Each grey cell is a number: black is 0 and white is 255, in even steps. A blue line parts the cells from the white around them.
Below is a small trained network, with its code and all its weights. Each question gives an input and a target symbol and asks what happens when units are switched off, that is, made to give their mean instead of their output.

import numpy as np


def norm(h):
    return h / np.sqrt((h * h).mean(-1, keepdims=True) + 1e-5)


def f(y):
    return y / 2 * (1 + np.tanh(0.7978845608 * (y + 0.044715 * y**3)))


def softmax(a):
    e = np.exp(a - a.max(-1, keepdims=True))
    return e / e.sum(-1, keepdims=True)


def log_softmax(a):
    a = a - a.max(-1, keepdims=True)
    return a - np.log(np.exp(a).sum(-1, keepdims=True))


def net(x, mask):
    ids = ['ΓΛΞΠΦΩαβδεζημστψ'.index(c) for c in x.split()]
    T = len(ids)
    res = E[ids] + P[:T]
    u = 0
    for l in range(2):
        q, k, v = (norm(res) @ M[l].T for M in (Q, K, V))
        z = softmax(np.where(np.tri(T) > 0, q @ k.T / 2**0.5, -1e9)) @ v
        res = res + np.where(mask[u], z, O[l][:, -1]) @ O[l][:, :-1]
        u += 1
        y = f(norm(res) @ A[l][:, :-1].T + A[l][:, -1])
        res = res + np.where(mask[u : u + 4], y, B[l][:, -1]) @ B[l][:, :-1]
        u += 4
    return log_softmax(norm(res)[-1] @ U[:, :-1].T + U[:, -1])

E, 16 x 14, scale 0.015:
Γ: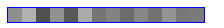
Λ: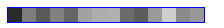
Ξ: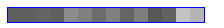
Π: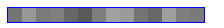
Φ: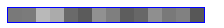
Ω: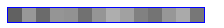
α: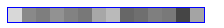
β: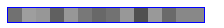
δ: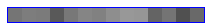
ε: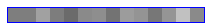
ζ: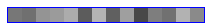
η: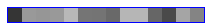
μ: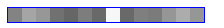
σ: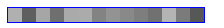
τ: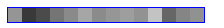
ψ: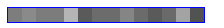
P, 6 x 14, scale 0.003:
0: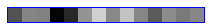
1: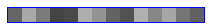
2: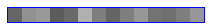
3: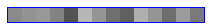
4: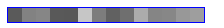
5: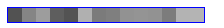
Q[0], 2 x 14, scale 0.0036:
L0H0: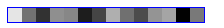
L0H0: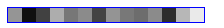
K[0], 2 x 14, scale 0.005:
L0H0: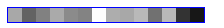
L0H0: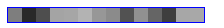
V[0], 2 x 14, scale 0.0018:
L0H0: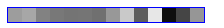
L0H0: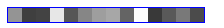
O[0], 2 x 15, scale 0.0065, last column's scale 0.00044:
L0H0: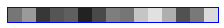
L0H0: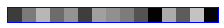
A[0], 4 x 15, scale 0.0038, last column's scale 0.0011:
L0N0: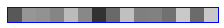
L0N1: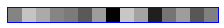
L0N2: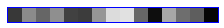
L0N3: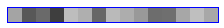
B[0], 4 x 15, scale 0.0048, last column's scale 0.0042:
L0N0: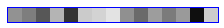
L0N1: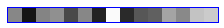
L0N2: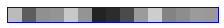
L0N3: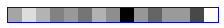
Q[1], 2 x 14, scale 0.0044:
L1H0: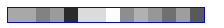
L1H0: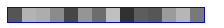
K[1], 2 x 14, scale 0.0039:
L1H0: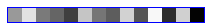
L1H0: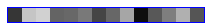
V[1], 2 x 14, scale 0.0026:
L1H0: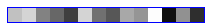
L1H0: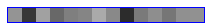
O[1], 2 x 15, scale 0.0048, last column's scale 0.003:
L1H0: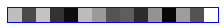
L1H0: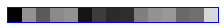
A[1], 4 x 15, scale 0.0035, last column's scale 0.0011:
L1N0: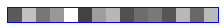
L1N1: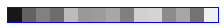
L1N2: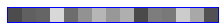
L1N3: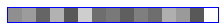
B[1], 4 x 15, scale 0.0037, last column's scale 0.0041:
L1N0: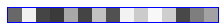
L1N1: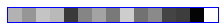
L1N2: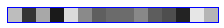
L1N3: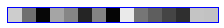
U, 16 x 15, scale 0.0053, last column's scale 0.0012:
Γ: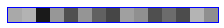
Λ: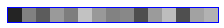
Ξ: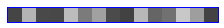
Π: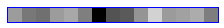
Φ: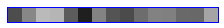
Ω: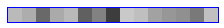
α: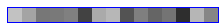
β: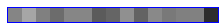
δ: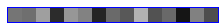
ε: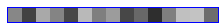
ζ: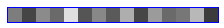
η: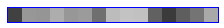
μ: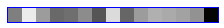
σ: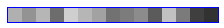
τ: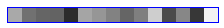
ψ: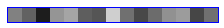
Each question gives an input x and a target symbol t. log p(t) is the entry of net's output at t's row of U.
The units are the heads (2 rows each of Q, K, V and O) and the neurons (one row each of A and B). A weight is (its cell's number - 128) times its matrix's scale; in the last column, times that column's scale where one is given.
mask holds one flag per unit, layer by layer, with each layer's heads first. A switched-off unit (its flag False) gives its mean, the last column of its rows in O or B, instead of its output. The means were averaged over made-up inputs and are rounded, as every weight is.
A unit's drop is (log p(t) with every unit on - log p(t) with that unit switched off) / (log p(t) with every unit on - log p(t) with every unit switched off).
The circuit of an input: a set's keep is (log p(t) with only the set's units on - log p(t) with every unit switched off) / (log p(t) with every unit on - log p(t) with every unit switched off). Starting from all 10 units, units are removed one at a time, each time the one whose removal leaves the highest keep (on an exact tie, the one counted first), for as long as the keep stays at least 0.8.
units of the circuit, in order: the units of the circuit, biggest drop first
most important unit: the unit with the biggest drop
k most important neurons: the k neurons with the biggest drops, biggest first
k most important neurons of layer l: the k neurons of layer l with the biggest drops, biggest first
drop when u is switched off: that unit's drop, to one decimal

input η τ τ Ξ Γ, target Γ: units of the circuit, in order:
L1N3
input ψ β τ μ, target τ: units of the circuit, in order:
L1H0, L0H0
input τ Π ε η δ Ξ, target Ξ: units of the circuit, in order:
L0N1, L1N0, L1H0
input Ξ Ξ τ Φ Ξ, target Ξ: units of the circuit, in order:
L1H0, L1N0, L0N1
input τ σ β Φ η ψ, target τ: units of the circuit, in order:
L0N0, L1H0
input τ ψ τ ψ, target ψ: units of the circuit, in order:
L0N1, L0N0, L1H0, L0N3
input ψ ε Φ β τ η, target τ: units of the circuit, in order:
L0H0, L1H0, L0N0
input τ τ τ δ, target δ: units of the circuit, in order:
L0H0, L0N0, L0N2
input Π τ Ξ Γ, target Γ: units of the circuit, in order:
L1N3, L0N3
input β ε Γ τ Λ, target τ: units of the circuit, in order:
L0H0, L1H0
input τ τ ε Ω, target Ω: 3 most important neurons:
L0N2, L1N0, L1N3
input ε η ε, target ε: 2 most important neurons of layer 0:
L0N1, L0N0
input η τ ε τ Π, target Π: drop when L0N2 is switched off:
0.7
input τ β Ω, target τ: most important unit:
L1H0
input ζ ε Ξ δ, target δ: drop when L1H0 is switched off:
0.2
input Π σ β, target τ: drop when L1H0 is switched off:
0.2
